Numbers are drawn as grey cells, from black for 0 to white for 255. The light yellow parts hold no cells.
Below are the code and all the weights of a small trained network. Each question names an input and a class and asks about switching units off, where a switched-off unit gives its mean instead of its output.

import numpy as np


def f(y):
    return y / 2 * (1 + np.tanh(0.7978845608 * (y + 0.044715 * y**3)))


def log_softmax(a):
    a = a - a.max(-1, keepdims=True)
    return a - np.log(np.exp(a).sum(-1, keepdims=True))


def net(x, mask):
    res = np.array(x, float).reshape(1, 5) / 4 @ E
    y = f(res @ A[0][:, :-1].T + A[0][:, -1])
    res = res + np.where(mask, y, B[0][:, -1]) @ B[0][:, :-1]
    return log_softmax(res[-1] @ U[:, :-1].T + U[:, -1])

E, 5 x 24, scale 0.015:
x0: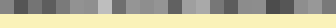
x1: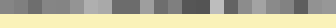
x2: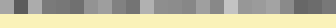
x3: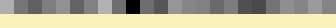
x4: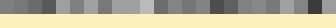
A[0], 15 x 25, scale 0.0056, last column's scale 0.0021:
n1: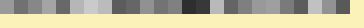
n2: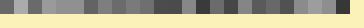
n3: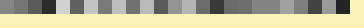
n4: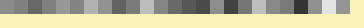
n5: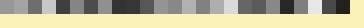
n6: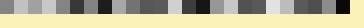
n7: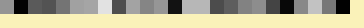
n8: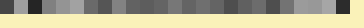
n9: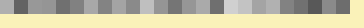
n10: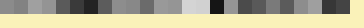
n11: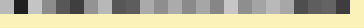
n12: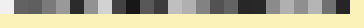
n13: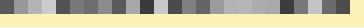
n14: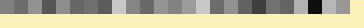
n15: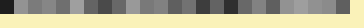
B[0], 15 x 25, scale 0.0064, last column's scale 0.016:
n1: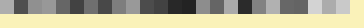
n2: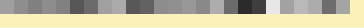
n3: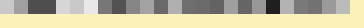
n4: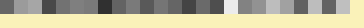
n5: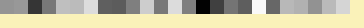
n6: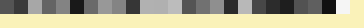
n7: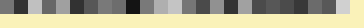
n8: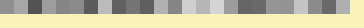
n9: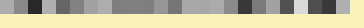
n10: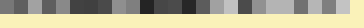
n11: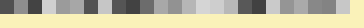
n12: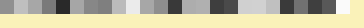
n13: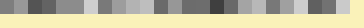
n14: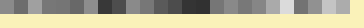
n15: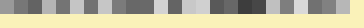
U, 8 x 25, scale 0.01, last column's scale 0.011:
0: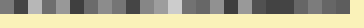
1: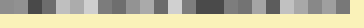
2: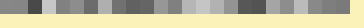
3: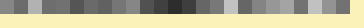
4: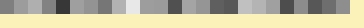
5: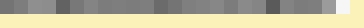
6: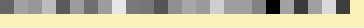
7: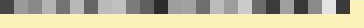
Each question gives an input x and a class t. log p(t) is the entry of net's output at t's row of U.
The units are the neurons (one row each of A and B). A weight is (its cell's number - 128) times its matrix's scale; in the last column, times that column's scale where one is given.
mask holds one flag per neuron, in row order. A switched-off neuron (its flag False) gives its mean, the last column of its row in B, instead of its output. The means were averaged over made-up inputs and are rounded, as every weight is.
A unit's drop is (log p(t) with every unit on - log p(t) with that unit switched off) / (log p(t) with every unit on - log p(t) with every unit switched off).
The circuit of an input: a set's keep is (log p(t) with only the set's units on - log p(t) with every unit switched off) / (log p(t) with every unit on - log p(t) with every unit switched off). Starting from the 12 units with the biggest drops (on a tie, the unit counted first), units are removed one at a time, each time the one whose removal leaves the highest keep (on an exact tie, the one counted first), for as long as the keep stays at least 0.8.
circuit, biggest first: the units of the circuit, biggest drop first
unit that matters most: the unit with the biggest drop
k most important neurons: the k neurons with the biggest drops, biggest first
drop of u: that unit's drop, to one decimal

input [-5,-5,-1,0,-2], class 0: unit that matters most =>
n6
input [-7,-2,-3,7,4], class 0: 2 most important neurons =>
n6; n13
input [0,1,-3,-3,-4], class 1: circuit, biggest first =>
n12; n13
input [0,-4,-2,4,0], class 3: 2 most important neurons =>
n10; n13
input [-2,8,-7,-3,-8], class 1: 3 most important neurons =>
n5; n13; n10
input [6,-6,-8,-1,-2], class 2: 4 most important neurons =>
n6; n15; n8; n2
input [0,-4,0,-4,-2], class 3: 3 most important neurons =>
n12; n10; n6
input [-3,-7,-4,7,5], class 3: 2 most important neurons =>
n10; n14
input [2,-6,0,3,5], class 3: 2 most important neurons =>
n10; n5
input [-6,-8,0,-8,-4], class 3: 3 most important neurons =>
n10; n12; n14
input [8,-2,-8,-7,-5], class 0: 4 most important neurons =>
n7; n12; n11; n9
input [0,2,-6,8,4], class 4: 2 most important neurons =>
n12; n11
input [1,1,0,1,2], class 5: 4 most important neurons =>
n5; n6; n12; n13
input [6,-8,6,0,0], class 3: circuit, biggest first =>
n10
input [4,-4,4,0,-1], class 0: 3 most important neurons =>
n7; n1; n15
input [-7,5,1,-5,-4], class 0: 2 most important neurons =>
n6; n12
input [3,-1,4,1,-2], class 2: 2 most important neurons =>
n6; n11
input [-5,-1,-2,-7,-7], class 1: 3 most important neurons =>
n12; n13; n5
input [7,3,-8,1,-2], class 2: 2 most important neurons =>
n6; n8
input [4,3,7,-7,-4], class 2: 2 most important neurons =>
n12; n11
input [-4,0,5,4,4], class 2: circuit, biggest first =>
n11
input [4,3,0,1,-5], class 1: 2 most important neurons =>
n6; n5
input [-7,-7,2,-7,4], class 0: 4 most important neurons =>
n6; n12; n1; n4
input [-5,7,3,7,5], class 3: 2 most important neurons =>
n1; n4
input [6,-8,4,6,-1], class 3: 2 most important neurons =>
n10; n6
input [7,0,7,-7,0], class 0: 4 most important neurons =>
n7; n12; n15; n8
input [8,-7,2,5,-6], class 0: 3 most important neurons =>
n7; n1; n4
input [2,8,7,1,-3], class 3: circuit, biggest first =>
n1
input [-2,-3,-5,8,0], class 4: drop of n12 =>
1.3
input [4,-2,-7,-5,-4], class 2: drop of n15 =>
0.1
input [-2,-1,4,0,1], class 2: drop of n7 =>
0.2
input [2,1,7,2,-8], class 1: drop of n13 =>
0.1
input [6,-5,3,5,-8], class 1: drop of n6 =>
0.3
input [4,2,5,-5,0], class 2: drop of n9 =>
0.3
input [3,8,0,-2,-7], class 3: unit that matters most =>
n1
